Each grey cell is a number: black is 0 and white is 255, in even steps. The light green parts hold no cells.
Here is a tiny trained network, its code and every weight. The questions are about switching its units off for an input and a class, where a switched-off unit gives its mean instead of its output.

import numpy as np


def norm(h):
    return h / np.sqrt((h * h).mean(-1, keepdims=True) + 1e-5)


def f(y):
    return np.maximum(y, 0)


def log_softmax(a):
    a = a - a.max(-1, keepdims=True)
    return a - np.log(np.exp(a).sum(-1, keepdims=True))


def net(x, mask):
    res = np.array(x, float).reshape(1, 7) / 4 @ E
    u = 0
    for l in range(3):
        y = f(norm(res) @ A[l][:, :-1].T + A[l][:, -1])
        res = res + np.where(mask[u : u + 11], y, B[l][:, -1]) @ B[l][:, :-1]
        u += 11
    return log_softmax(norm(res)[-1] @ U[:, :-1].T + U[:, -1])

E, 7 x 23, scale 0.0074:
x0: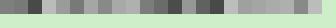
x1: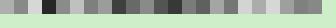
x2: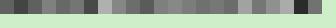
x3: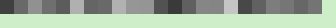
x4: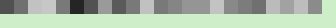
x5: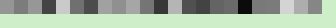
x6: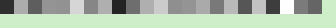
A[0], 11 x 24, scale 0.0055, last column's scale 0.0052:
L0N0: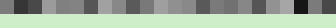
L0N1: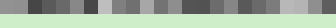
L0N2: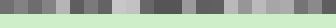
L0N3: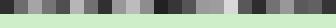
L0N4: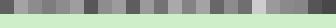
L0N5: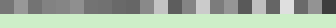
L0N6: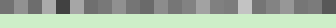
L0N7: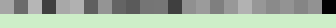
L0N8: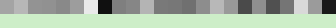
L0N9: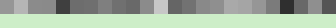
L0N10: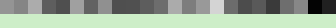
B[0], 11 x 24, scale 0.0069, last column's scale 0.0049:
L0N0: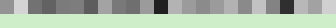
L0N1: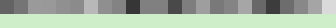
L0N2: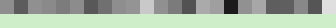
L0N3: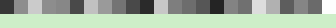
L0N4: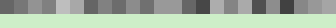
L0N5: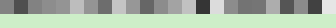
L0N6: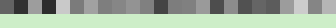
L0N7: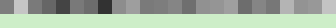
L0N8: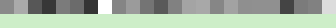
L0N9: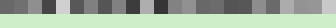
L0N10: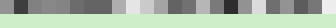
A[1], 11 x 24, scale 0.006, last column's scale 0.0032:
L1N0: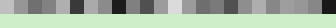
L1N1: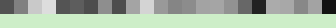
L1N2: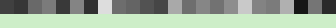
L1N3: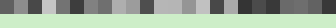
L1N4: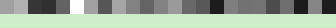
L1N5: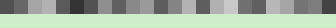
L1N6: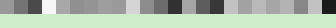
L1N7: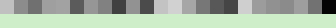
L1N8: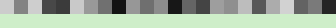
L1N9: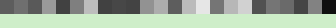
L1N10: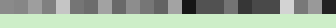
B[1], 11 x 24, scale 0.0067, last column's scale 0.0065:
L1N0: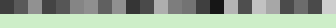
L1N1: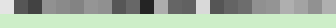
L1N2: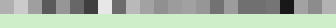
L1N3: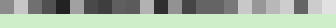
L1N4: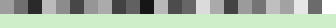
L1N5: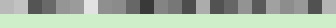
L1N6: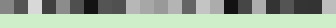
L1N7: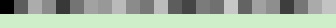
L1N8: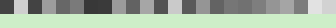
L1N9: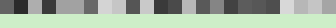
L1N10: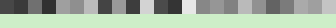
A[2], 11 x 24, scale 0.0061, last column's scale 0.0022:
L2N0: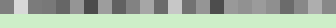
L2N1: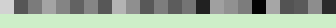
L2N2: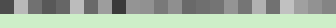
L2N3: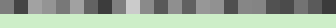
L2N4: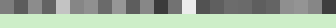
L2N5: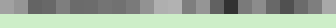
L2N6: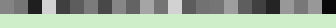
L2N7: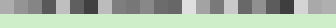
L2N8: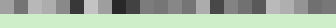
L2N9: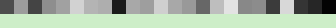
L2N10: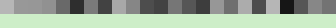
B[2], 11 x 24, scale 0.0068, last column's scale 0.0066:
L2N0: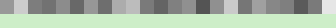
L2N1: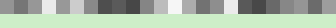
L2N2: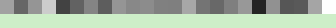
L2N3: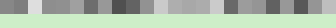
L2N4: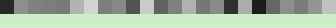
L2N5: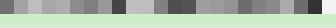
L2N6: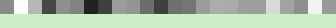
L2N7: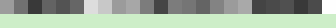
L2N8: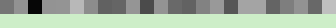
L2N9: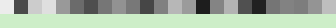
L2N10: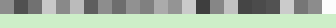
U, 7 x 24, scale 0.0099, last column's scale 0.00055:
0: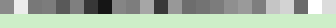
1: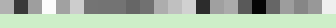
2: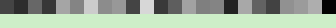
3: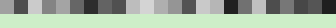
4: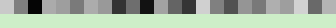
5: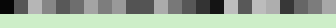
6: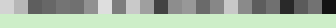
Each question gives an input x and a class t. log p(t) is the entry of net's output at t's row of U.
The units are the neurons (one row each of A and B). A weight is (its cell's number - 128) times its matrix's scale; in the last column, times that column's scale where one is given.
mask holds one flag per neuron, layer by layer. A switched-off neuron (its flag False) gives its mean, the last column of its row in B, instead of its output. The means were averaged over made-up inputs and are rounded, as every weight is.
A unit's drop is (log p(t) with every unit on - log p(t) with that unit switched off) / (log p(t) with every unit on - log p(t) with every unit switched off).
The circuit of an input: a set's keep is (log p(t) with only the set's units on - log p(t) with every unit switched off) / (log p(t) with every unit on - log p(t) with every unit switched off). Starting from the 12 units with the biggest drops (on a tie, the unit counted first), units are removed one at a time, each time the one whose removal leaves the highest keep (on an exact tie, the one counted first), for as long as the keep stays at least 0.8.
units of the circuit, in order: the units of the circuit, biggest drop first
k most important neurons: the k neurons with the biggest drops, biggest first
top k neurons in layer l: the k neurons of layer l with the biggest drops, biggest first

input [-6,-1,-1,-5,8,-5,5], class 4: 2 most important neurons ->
L1N1, L2N8
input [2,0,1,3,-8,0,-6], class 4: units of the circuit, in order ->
L1N4
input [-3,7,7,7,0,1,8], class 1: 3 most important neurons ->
L2N9, L0N5, L1N3
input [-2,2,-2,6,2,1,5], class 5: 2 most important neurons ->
L0N3, L2N10
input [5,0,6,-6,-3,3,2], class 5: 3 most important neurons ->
L1N0, L1N7, L0N8
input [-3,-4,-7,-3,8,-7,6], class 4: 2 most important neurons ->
L1N1, L1N5
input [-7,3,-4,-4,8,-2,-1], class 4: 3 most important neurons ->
L1N1, L2N8, L0N2
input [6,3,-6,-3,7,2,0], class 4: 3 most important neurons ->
L1N1, L0N10, L1N5
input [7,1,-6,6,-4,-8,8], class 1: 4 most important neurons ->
L2N9, L0N5, L1N10, L0N1
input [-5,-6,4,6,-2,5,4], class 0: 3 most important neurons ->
L1N3, L1N0, L1N7
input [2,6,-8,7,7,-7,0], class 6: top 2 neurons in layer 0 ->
L0N8, L0N1
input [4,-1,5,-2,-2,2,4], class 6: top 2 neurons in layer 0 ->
L0N0, L0N10
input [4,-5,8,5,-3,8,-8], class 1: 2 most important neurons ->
L2N10, L2N1
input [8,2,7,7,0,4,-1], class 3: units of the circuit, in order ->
L1N6
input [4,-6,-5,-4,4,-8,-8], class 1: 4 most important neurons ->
L2N10, L2N1, L1N10, L0N1
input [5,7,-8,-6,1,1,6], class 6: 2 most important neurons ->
L0N8, L1N3
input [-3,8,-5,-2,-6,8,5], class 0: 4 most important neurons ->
L1N8, L0N7, L0N9, L0N6
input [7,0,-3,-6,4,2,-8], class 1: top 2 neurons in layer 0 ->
L0N10, L0N3
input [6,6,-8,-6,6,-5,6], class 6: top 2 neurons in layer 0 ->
L0N8, L0N3
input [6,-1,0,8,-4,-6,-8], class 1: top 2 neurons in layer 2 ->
L2N10, L2N1
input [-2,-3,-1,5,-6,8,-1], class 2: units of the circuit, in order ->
L1N10
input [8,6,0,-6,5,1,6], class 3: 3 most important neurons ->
L1N6, L0N3, L1N3
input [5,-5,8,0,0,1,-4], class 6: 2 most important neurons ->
L0N0, L1N2
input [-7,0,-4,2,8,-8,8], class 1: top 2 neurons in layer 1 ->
L1N4, L1N10
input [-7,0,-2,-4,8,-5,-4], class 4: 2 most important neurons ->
L1N1, L2N8
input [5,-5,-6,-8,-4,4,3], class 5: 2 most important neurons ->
L1N0, L1N7
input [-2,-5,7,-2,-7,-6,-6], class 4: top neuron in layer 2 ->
L2N2
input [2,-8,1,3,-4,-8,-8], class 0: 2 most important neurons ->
L1N3, L2N6
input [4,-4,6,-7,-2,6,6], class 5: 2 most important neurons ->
L1N0, L1N7
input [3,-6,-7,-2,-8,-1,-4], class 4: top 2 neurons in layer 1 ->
L1N4, L1N8
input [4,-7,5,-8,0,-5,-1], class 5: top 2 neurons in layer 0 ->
L0N7, L0N1
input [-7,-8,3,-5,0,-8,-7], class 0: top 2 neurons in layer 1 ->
L1N3, L1N10
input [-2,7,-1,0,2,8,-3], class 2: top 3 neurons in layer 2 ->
L2N4, L2N6, L2N9
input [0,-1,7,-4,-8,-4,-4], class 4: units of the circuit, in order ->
L1N4
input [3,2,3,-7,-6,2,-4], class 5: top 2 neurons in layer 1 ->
L1N7, L1N0
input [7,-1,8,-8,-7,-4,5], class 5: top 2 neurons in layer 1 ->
L1N7, L1N0
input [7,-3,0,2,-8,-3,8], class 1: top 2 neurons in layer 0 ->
L0N5, L0N10
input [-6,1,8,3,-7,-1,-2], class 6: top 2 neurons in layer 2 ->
L2N7, L2N8
